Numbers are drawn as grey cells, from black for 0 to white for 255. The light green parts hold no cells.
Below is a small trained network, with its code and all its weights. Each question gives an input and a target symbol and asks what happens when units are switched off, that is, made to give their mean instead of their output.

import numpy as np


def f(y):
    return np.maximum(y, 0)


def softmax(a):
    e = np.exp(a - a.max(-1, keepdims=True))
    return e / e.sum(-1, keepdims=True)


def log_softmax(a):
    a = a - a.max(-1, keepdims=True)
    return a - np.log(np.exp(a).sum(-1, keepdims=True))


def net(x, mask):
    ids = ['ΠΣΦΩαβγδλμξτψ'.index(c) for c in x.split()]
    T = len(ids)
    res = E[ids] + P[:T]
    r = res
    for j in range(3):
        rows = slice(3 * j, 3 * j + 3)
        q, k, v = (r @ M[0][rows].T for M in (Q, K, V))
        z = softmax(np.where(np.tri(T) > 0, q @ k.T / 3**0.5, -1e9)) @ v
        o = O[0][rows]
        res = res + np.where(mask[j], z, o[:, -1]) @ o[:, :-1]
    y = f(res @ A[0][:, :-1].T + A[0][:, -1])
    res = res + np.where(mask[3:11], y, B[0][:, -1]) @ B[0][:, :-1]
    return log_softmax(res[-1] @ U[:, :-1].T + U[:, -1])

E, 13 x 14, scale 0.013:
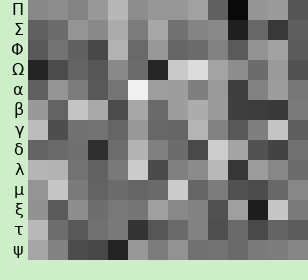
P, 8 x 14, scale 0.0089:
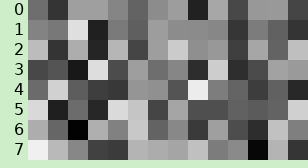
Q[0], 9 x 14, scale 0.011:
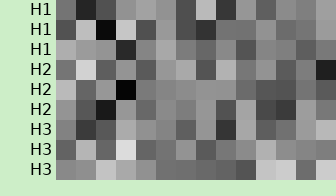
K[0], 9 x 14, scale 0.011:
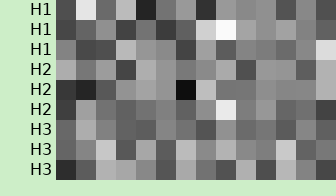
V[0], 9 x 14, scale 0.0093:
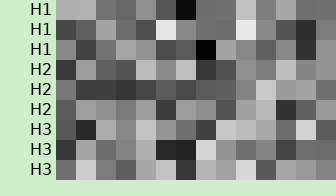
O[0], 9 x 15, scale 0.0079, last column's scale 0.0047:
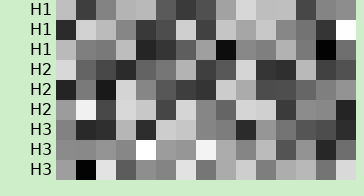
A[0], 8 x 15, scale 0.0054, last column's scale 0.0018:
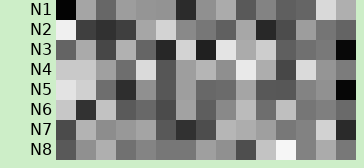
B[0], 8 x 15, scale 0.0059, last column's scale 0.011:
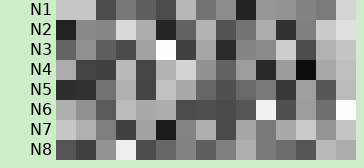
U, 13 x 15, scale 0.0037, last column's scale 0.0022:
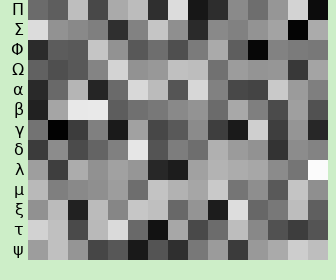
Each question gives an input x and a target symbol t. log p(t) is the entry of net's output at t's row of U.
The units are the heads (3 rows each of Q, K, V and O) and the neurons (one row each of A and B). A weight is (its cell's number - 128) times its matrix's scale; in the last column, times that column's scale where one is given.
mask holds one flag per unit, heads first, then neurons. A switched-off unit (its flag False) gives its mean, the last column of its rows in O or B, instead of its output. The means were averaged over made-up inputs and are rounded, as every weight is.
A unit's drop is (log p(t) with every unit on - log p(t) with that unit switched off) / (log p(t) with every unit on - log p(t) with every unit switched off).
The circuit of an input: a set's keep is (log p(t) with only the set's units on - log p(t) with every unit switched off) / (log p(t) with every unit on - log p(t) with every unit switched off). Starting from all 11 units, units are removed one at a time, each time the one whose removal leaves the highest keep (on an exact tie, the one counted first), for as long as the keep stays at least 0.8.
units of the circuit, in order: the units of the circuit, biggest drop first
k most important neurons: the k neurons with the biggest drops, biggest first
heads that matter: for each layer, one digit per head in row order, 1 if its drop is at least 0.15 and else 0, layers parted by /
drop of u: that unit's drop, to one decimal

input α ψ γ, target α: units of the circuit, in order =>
[H1]
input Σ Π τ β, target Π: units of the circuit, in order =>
[H2, H1]
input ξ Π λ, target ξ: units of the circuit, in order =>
[H3, H1, H2]
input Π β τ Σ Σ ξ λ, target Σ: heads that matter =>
110
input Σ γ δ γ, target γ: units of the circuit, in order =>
[H2, H3]
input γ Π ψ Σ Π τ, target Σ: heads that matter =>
110
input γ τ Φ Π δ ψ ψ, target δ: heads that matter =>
110
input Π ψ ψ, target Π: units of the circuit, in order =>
[H2, H1]
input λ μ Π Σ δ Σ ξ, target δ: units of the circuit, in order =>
[N3, H1, H2]
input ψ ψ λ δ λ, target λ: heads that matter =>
101
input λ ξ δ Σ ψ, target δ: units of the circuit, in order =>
[N3, H2, H1]
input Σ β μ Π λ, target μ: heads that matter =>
011
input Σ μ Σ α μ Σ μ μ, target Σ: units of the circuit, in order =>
[H1, H2]
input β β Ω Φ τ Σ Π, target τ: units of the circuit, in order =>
[H3, H1]
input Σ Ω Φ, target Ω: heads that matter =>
001
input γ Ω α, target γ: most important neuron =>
[N6]
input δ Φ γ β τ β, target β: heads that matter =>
110
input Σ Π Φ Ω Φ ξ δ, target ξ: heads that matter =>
011
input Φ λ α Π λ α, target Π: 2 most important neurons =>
[N2, N6]
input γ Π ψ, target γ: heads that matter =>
011
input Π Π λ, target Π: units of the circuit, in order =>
[H1, H2]
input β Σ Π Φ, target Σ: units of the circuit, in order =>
[H2, H1]
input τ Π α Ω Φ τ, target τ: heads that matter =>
011
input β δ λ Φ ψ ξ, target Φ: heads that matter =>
010
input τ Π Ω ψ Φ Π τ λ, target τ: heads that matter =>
111
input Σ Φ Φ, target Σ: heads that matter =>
110
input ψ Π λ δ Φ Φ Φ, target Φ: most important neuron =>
[N2]
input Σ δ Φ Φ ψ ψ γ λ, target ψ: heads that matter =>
011
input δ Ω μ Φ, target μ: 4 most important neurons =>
[N4, N6, N7, N5]
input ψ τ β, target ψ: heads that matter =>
011
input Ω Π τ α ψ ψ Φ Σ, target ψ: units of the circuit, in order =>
[H3, H2, N7]
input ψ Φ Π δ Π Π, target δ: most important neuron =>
[N3]
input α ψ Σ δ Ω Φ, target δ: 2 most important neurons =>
[N3, N2]
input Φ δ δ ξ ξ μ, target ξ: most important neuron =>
[N1]
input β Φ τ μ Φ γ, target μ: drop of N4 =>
0.4
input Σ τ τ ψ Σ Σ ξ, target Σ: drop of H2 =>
0.4
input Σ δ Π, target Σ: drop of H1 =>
0.4
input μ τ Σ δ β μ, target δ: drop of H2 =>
0.4
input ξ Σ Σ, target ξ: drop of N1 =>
0.2
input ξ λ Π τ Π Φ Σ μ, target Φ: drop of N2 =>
0.3
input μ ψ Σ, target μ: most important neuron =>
[N4]
